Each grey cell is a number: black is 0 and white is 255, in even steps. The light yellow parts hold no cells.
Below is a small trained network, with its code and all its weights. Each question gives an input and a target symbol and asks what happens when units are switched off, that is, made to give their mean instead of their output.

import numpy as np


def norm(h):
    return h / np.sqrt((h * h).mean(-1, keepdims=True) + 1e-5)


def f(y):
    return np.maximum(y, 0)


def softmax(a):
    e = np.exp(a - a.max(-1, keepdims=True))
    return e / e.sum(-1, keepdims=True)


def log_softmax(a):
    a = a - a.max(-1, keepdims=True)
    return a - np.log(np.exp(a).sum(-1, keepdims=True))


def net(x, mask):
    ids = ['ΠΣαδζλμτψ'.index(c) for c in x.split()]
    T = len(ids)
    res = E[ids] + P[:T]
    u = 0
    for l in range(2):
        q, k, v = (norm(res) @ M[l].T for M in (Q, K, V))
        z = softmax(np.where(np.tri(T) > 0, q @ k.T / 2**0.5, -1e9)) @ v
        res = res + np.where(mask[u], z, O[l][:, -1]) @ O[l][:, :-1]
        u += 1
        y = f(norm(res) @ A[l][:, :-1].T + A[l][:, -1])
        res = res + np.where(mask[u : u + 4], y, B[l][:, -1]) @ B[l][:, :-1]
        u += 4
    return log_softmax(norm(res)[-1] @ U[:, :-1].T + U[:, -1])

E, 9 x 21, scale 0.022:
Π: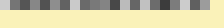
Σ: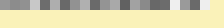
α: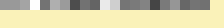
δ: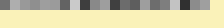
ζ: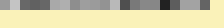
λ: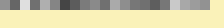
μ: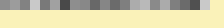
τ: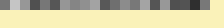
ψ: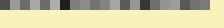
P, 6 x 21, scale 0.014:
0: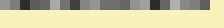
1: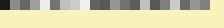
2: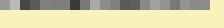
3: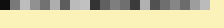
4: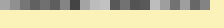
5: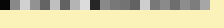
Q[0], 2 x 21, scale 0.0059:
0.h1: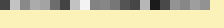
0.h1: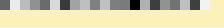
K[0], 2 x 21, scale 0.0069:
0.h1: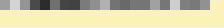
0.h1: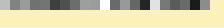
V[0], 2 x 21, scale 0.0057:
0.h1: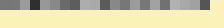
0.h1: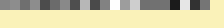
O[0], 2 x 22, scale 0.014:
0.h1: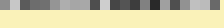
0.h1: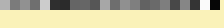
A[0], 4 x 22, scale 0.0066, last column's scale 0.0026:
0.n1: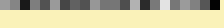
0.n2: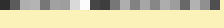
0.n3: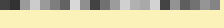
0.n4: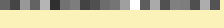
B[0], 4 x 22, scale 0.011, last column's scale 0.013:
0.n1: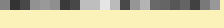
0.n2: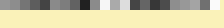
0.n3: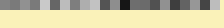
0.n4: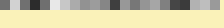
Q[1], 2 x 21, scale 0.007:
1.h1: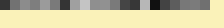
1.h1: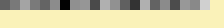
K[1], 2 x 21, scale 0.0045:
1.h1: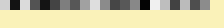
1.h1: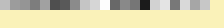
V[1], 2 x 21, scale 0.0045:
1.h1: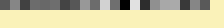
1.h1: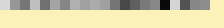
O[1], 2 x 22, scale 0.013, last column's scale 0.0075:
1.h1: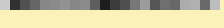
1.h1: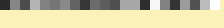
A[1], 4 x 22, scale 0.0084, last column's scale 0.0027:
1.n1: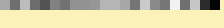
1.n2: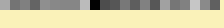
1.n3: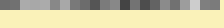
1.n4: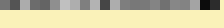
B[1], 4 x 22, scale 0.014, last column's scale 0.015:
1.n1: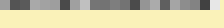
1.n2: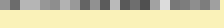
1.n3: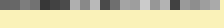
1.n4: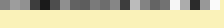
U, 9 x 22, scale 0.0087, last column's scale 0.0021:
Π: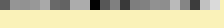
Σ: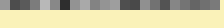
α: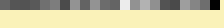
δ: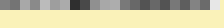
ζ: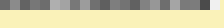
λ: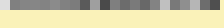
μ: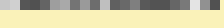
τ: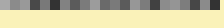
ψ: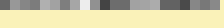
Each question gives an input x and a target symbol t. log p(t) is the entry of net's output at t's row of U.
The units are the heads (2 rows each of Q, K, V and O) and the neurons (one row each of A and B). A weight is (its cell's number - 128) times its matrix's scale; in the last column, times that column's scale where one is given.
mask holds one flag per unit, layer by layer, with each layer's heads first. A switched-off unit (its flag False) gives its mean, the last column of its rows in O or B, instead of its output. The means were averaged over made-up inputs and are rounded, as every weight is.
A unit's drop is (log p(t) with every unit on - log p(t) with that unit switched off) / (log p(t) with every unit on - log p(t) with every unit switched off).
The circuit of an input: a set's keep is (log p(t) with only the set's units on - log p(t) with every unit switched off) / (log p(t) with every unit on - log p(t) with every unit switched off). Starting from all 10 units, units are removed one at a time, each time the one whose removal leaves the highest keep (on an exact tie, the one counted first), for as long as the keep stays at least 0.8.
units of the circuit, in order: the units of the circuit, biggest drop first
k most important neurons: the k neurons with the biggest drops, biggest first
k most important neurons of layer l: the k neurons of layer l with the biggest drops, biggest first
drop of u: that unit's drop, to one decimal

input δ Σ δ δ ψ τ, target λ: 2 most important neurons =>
(1.n2; 1.n4)
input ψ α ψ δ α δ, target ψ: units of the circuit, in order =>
(0.h1; 0.n4; 0.n3)
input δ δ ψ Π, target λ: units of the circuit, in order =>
(0.h1; 1.n2; 1.h1)
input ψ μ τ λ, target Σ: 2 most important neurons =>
(1.n1; 1.n4)
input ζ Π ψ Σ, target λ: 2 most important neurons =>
(1.n2; 1.n4)
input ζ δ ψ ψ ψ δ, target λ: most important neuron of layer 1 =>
(1.n2)
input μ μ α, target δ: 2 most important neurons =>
(1.n4; 1.n1)
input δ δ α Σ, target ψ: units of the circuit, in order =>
(0.h1; 1.n4; 0.n3; 0.n4)
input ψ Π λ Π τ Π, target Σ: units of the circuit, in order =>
(1.h1; 0.h1; 1.n4)
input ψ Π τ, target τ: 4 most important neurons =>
(1.n1; 0.n2; 0.n3; 0.n4)
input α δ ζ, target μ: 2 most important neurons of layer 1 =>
(1.n4; 1.n1)
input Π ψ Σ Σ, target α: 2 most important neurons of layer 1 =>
(1.n3; 1.n4)
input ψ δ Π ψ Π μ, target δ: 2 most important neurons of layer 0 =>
(0.n2; 0.n3)
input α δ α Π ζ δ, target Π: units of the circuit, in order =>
(0.h1)
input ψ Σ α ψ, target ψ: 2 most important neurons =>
(0.n4; 1.n4)
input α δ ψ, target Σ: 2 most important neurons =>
(0.n1; 1.n4)
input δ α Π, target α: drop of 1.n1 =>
0.2
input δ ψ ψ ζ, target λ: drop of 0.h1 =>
0.9
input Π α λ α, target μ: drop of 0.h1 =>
0.9
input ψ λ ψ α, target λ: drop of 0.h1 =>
0.7
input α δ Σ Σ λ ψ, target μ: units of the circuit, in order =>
(0.h1)
